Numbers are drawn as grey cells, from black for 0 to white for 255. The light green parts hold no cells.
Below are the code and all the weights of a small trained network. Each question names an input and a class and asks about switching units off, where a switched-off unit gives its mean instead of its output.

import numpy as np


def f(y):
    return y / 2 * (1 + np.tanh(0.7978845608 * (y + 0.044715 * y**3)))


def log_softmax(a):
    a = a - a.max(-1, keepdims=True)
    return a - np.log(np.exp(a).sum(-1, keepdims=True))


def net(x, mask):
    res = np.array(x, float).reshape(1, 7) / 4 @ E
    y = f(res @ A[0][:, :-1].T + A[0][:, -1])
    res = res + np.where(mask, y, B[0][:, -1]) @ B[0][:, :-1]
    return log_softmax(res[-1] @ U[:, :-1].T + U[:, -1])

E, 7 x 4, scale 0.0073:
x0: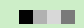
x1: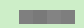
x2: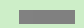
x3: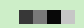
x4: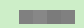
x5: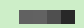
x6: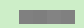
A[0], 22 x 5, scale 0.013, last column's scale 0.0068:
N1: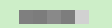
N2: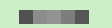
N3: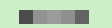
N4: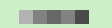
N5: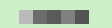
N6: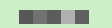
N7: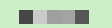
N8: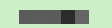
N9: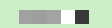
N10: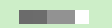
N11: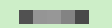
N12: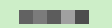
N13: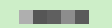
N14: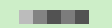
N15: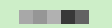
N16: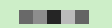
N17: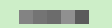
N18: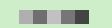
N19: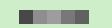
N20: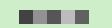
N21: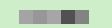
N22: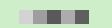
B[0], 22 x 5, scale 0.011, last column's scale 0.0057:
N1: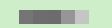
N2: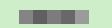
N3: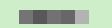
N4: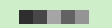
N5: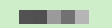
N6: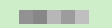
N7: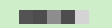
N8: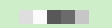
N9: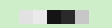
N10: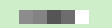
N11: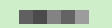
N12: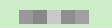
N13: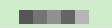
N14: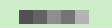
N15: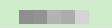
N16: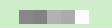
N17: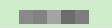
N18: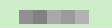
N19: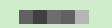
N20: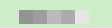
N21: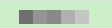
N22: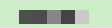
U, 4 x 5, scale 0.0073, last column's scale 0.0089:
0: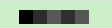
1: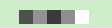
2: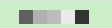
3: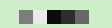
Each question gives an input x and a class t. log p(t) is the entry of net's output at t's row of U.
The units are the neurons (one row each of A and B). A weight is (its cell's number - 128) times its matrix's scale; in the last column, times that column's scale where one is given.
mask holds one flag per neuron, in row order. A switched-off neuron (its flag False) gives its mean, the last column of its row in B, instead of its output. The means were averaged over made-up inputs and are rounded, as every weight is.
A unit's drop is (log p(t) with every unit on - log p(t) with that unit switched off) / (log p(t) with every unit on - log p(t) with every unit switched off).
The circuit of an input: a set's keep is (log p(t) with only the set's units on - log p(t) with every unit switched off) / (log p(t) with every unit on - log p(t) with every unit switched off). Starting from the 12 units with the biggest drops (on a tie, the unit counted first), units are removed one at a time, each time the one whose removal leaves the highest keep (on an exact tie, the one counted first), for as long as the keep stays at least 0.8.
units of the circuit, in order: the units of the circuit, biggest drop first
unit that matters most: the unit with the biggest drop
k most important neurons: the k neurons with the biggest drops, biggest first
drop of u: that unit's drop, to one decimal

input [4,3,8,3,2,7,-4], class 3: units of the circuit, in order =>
[N8]
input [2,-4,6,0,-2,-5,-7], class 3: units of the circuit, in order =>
[N9; N16]
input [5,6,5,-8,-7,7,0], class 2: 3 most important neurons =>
[N15; N21; N9]
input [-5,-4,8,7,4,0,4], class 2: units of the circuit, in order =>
[N16; N20]
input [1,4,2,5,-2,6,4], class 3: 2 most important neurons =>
[N8; N15]
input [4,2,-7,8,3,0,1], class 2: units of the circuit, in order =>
[N20; N16]
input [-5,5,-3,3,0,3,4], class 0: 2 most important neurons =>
[N9; N5]
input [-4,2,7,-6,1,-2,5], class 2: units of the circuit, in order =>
[N15; N18]
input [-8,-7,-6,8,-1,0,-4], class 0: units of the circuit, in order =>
[N22; N5]
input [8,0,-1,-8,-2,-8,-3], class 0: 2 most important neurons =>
[N7; N19]
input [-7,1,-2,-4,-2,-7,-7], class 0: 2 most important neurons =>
[N22; N4]
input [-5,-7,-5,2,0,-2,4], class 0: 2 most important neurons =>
[N22; N8]
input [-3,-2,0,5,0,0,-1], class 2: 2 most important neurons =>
[N16; N9]
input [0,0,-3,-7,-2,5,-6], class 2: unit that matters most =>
N15
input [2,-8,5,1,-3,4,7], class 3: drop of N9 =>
-0.3
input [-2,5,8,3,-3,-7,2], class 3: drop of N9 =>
0.9
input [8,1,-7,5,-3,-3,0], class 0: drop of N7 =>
0.2
